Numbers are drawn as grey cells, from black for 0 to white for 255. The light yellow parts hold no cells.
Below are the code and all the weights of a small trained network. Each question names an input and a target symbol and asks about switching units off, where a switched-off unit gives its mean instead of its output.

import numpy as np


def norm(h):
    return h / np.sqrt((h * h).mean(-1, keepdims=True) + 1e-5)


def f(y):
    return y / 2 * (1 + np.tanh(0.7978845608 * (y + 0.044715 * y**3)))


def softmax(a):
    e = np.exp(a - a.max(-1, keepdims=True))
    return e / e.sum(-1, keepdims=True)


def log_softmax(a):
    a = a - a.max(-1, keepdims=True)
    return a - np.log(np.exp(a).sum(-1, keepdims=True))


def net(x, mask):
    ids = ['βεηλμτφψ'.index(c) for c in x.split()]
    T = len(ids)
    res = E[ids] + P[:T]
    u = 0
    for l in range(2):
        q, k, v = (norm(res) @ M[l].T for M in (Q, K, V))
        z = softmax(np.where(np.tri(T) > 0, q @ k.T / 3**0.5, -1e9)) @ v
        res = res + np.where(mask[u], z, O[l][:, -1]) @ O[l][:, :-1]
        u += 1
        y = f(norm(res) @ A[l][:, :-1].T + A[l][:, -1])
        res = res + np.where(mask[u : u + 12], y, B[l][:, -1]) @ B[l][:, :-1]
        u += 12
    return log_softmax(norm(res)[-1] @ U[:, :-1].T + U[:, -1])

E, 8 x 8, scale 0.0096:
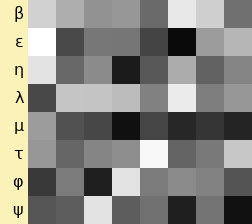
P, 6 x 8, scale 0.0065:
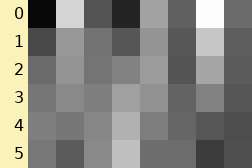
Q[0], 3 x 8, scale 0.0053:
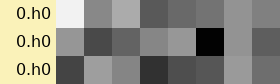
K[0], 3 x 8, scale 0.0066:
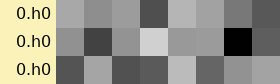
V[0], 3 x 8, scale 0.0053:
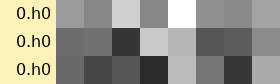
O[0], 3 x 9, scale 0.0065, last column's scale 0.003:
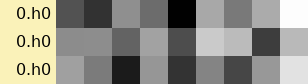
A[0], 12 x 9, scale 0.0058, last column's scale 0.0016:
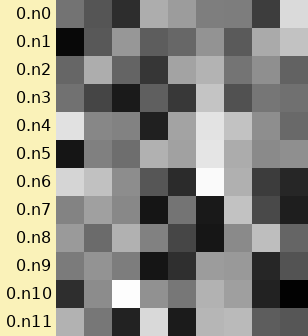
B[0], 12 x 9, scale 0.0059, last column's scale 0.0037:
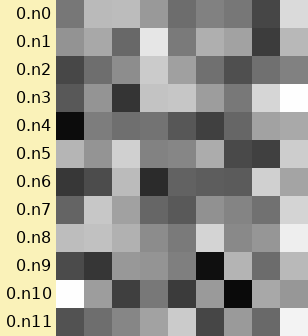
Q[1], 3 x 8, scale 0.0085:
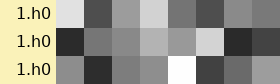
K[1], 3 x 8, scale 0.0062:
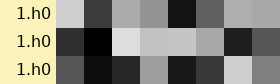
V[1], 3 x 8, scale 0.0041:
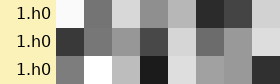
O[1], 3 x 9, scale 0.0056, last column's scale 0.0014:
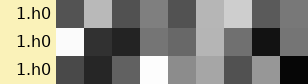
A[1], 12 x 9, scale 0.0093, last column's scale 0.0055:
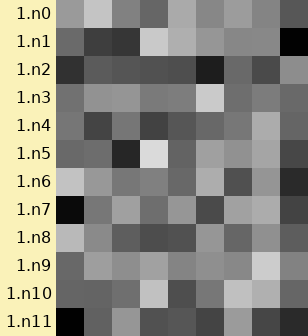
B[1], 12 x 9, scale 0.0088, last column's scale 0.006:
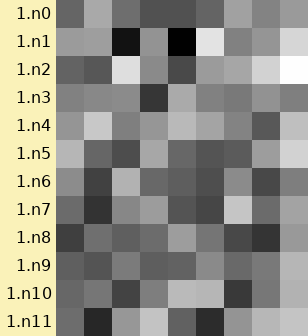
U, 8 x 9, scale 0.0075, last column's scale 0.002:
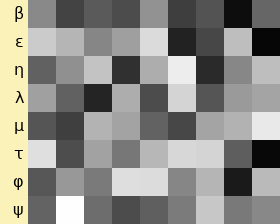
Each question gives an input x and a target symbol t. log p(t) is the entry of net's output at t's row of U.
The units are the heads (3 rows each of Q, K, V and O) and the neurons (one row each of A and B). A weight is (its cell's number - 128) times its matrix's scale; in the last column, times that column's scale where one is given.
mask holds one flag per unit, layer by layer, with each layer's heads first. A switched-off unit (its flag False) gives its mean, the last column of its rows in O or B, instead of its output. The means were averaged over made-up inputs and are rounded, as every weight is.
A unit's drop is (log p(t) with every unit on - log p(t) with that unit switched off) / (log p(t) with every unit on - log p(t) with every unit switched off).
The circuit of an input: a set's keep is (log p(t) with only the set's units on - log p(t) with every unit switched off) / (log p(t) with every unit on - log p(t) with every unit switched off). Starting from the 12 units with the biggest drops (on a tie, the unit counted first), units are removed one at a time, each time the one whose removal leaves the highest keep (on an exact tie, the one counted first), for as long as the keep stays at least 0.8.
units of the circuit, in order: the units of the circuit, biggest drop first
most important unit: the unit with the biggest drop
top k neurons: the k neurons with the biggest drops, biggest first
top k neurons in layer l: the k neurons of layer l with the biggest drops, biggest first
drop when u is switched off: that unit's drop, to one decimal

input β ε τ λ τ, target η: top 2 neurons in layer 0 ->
0.n3; 0.n11
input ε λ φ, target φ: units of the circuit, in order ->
0.h0
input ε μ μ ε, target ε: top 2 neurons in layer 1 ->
1.n1; 1.n2
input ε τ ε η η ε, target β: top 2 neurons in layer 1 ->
1.n8; 1.n2
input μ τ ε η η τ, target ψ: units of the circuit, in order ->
1.h0; 1.n0
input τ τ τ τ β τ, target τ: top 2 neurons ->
0.n6; 0.n1
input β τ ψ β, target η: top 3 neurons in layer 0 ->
0.n10; 0.n6; 0.n4
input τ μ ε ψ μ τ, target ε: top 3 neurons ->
0.n9; 1.n2; 0.n3
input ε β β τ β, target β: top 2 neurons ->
0.n10; 1.n6
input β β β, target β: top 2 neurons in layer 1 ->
1.n6; 1.n2
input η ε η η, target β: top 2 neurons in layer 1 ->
1.n8; 1.n6
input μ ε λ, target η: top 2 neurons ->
1.n3; 0.n10
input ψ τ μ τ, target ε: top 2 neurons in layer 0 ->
0.n3; 0.n7
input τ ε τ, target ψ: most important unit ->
1.h0
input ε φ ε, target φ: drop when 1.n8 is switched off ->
-0.1
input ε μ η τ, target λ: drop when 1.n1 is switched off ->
0.2
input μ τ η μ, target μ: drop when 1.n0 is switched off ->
0.0
